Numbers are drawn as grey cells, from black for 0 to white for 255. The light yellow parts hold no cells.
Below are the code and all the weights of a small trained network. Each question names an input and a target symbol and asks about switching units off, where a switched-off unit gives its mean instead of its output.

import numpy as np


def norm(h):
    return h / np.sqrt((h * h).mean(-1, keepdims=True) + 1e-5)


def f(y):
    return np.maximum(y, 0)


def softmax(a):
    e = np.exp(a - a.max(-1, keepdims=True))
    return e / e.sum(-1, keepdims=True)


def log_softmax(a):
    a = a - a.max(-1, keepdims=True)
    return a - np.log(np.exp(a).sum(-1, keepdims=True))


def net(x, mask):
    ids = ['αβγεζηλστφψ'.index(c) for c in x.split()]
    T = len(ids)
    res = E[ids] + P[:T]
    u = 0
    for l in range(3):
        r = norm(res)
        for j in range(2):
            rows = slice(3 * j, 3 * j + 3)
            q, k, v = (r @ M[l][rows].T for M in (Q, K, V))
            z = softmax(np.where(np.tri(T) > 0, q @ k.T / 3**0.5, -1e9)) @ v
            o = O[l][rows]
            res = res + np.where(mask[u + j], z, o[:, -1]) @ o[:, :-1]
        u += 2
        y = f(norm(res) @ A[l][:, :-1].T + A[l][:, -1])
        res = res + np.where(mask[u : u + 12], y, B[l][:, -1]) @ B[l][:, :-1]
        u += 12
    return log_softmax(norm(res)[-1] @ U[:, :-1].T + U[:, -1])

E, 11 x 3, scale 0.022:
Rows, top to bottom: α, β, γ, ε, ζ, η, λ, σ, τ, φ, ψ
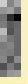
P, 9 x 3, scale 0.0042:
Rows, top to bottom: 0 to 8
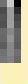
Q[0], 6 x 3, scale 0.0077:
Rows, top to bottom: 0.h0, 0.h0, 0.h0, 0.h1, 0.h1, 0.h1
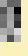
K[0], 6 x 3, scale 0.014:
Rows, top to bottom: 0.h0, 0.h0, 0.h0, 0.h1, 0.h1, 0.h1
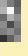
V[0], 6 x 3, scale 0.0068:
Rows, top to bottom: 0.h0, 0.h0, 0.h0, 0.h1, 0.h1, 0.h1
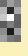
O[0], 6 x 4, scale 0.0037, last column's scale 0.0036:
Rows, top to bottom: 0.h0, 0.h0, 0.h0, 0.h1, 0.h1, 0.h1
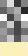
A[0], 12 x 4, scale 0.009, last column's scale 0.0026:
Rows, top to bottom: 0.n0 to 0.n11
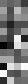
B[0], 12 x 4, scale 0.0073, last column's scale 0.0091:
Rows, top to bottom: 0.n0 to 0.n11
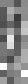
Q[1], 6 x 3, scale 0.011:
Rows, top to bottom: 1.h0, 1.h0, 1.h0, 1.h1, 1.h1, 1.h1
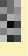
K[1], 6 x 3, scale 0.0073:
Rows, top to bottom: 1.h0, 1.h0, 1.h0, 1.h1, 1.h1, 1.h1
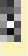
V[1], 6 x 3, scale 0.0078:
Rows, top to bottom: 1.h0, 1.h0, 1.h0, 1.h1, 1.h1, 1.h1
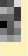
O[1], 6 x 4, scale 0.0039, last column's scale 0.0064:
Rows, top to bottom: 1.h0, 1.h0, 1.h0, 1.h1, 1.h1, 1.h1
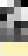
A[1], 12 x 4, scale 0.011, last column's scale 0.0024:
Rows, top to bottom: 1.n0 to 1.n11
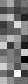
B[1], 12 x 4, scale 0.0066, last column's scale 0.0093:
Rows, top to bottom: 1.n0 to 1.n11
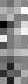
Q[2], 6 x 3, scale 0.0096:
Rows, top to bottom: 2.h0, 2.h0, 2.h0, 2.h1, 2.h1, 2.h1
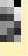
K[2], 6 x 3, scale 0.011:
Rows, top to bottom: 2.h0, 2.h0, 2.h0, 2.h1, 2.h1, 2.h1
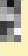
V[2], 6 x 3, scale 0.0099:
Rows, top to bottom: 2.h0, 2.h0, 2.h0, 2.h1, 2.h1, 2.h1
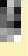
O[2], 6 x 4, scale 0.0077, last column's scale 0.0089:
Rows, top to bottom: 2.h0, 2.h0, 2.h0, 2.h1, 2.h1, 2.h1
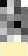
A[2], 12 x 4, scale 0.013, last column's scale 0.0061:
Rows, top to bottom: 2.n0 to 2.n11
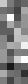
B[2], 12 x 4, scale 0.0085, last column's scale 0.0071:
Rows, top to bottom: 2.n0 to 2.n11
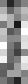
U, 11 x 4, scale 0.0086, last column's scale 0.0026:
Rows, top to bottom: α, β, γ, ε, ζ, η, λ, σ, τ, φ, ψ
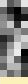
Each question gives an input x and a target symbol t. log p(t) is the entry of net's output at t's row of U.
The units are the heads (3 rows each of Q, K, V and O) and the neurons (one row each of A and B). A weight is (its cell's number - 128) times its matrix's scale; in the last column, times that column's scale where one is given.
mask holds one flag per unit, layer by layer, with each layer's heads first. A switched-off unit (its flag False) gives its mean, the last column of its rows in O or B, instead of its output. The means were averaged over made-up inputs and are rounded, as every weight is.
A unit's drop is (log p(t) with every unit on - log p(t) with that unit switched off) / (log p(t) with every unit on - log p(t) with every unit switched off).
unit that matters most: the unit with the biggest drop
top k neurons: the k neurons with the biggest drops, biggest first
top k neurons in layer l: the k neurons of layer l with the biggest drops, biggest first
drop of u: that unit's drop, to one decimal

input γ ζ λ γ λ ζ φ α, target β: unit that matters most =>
2.h1
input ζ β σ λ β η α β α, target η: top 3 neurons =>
[1.n10, 1.n1, 1.n3]
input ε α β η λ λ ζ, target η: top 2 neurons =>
[1.n10, 1.n1]
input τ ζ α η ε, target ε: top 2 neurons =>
[0.n6, 1.n3]
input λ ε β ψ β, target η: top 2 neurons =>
[1.n10, 1.n1]
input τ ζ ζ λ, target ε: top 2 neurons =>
[0.n6, 0.n3]
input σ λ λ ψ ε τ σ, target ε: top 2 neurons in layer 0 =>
[0.n6, 0.n5]
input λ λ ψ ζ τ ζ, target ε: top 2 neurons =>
[0.n6, 0.n5]
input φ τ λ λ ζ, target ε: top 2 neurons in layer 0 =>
[0.n6, 0.n10]
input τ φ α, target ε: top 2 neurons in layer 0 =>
[0.n6, 0.n3]
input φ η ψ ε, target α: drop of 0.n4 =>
0.0
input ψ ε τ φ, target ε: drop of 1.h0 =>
0.1
